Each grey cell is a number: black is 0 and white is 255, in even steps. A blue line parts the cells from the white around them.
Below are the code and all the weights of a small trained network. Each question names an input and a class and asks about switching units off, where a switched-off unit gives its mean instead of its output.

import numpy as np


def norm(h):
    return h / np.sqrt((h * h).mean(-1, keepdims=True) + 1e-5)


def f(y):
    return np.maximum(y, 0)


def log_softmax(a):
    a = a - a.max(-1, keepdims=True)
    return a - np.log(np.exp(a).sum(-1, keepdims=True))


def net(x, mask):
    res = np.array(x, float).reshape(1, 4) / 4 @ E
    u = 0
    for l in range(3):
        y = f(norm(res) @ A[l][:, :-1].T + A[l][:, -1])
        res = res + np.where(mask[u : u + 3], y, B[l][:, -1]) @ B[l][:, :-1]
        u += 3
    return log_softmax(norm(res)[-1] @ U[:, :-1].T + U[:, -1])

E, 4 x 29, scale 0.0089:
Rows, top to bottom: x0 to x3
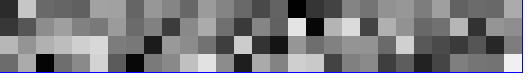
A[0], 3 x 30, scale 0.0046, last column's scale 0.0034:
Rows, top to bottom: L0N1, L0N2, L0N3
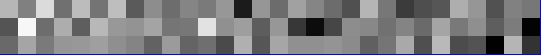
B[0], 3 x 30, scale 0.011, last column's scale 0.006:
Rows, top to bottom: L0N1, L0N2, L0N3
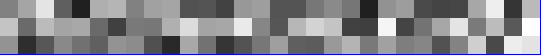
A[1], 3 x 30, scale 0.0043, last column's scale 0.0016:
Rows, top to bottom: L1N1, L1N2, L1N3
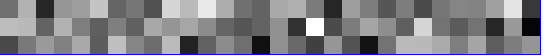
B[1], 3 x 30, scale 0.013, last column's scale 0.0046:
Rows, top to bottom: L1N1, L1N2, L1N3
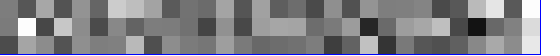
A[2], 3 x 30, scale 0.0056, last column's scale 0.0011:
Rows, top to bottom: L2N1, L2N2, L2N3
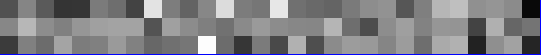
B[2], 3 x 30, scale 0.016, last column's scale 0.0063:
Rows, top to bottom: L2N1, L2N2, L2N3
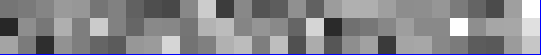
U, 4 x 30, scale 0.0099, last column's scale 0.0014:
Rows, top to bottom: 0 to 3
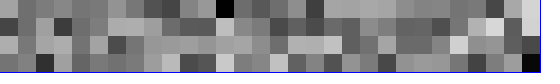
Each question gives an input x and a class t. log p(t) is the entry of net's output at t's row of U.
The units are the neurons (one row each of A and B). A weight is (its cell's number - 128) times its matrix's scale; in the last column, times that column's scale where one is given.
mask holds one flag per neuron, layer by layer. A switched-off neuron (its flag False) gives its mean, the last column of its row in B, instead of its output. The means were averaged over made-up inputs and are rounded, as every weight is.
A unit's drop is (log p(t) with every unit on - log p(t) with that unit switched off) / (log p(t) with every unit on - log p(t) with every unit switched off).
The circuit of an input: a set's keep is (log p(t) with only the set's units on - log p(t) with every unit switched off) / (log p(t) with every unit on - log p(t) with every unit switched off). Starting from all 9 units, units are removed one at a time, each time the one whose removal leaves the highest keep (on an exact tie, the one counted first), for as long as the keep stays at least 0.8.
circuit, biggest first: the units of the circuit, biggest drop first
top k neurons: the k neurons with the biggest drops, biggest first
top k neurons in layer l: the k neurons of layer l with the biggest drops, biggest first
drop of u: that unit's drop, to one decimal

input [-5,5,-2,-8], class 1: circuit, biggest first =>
[L0N2 L1N3]
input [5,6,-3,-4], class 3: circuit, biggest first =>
[L2N3]
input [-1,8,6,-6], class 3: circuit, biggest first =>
[L2N3 L2N1 L0N2]
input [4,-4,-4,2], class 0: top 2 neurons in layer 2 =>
[L2N1 L2N3]
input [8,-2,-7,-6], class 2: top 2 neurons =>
[L0N2 L0N3]
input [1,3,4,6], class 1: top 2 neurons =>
[L1N1 L2N1]
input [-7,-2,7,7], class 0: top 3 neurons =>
[L0N2 L0N3 L2N2]
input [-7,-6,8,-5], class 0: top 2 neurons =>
[L0N2 L0N3]
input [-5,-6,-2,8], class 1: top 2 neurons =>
[L1N1 L0N2]
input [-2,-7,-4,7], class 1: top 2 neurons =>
[L1N1 L2N3]
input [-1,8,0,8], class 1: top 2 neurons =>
[L1N1 L1N2]
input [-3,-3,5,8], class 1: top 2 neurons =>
[L1N1 L2N1]
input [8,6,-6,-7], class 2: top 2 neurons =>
[L0N2 L1N1]
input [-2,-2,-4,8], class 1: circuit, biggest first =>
[L1N1]
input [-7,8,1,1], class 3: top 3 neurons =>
[L2N3 L0N2 L1N1]
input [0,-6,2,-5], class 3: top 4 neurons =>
[L1N2 L0N1 L1N1 L0N2]
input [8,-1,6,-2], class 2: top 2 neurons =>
[L0N2 L2N1]
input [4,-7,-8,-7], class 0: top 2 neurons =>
[L2N1 L1N1]
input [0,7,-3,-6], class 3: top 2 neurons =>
[L2N3 L1N1]
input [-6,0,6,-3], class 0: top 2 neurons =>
[L0N2 L0N3]
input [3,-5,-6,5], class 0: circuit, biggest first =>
[L2N1]
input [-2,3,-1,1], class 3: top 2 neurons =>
[L1N1 L0N2]
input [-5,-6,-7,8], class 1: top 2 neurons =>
[L1N1 L0N2]
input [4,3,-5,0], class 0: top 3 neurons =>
[L2N1 L1N2 L0N1]
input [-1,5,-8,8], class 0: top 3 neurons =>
[L2N1 L1N3 L2N2]
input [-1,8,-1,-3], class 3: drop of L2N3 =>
0.4
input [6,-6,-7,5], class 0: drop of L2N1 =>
1.1
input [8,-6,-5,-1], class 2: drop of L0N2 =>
0.9
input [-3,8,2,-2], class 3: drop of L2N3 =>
0.2
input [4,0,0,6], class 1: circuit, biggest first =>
[L1N1]
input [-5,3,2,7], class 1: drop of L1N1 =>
0.2
